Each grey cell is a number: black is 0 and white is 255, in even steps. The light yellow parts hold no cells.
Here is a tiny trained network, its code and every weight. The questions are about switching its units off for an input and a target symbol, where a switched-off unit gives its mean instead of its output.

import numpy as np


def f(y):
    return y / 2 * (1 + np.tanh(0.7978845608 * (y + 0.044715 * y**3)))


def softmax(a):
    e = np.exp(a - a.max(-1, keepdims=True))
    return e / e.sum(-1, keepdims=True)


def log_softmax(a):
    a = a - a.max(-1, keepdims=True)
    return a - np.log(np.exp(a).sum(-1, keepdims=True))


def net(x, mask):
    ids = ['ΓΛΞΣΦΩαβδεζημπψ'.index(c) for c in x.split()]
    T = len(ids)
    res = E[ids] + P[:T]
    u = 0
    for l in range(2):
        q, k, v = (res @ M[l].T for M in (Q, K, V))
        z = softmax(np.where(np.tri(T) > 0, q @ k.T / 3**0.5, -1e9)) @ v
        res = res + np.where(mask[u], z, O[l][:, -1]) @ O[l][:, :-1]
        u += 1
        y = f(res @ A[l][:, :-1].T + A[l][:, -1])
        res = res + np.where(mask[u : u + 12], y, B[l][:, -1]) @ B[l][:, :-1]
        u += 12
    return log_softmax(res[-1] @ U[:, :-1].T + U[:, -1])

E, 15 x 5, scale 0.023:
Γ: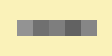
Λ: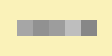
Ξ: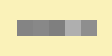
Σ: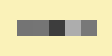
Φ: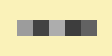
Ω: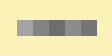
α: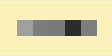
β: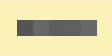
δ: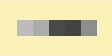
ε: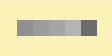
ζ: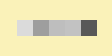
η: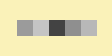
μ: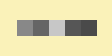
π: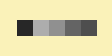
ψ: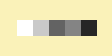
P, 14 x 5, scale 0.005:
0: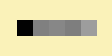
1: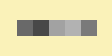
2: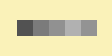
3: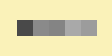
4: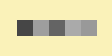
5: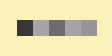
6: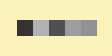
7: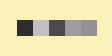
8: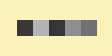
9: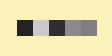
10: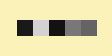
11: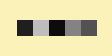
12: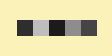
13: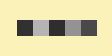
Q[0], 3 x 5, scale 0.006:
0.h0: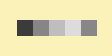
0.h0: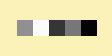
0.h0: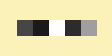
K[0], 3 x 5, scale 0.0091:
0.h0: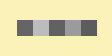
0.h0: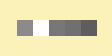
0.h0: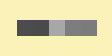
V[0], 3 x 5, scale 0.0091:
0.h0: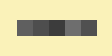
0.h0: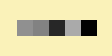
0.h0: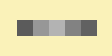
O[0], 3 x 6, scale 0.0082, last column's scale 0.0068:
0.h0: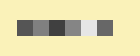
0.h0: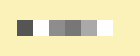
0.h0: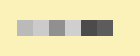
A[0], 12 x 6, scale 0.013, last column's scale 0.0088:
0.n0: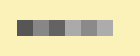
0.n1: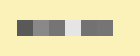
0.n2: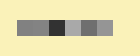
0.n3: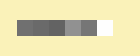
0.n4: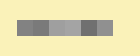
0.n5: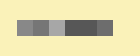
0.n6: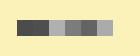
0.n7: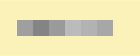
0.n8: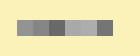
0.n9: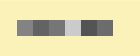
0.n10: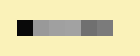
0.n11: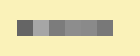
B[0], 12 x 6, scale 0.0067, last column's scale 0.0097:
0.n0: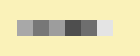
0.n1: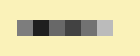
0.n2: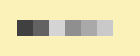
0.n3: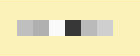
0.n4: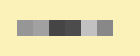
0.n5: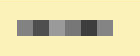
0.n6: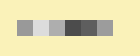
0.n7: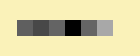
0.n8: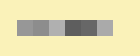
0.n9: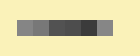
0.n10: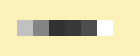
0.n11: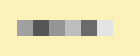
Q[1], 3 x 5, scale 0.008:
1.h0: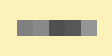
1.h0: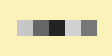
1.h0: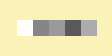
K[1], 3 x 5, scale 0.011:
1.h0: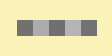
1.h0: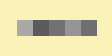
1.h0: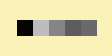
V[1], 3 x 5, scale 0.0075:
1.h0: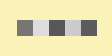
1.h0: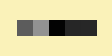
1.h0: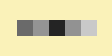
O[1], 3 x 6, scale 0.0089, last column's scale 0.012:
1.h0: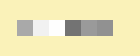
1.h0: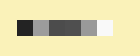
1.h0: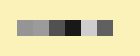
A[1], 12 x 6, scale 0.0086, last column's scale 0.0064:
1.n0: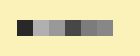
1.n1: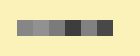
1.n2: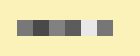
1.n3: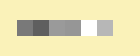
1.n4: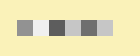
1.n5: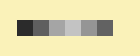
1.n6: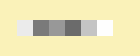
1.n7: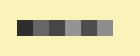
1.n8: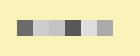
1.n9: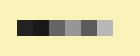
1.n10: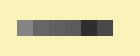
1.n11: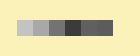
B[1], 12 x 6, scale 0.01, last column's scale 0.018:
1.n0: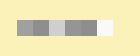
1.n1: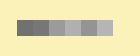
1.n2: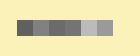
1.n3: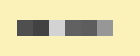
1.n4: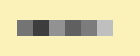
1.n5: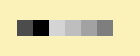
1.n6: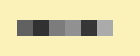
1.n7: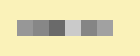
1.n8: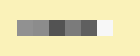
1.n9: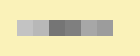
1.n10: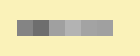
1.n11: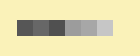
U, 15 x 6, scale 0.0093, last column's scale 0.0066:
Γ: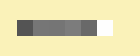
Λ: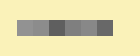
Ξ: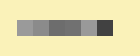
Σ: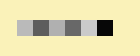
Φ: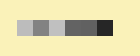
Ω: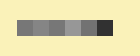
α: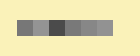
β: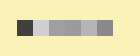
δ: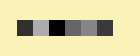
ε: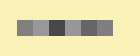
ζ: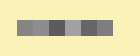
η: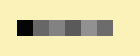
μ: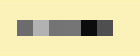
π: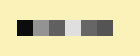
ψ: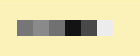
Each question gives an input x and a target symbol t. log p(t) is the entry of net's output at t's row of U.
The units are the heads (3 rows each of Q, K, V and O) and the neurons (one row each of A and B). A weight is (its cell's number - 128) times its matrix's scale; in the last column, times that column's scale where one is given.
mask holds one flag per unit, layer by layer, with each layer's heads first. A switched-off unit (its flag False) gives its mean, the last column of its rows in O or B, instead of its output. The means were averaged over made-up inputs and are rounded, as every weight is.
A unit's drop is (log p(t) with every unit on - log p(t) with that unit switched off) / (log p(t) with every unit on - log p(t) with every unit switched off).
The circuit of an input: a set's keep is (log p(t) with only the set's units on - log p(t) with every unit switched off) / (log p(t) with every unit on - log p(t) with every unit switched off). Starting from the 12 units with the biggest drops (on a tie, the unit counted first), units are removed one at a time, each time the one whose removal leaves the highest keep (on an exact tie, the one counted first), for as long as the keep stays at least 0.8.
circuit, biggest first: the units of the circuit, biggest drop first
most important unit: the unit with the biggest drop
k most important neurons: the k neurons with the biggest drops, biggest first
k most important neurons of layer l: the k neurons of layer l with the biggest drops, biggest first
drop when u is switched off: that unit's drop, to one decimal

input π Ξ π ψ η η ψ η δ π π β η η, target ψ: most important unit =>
0.h0
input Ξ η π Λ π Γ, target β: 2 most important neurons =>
[0.n10, 1.n6]
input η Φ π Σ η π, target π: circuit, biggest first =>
[1.h0, 1.n7, 0.h0]
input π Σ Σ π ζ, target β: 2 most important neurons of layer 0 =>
[0.n10, 0.n4]
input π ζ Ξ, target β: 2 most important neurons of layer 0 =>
[0.n10, 0.n1]
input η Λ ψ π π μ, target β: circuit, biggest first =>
[0.n10, 1.h0, 1.n0, 0.n6]
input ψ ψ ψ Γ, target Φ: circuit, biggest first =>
[1.h0, 0.h0]
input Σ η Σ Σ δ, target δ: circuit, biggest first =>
[1.h0, 0.h0, 1.n4, 1.n2]
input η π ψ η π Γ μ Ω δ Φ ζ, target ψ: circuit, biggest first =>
[1.n7, 0.n7]
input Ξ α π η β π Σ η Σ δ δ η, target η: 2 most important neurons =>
[0.n10, 1.n3]
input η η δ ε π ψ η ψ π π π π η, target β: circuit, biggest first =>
[1.h0, 1.n0, 0.n10]
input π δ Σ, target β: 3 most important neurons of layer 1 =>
[1.n9, 1.n4, 1.n6]
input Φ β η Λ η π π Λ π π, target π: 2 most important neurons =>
[0.n10, 1.n7]
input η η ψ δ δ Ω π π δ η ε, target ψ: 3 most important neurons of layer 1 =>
[1.n7, 1.n10, 1.n2]
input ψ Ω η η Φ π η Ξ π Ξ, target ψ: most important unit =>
0.h0
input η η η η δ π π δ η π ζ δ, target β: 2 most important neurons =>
[0.n10, 1.n0]
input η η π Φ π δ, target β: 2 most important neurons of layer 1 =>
[1.n6, 1.n0]
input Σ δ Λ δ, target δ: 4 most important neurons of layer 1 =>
[1.n0, 1.n4, 1.n2, 1.n10]
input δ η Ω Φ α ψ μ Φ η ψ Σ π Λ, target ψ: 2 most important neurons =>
[1.n8, 0.n11]
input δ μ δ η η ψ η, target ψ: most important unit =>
1.n8
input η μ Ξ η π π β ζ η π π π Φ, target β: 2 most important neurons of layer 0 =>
[0.n10, 0.n6]
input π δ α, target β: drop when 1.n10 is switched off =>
0.0
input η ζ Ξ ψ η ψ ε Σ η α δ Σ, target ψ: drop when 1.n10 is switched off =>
0.2
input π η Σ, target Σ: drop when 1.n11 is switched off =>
0.1
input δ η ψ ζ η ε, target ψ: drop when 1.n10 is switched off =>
0.1
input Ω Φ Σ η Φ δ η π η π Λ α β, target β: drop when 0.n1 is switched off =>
-0.1
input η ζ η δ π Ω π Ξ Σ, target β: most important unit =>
0.n3
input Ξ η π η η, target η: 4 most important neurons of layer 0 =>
[0.n10, 0.n2, 0.n6, 0.n9]
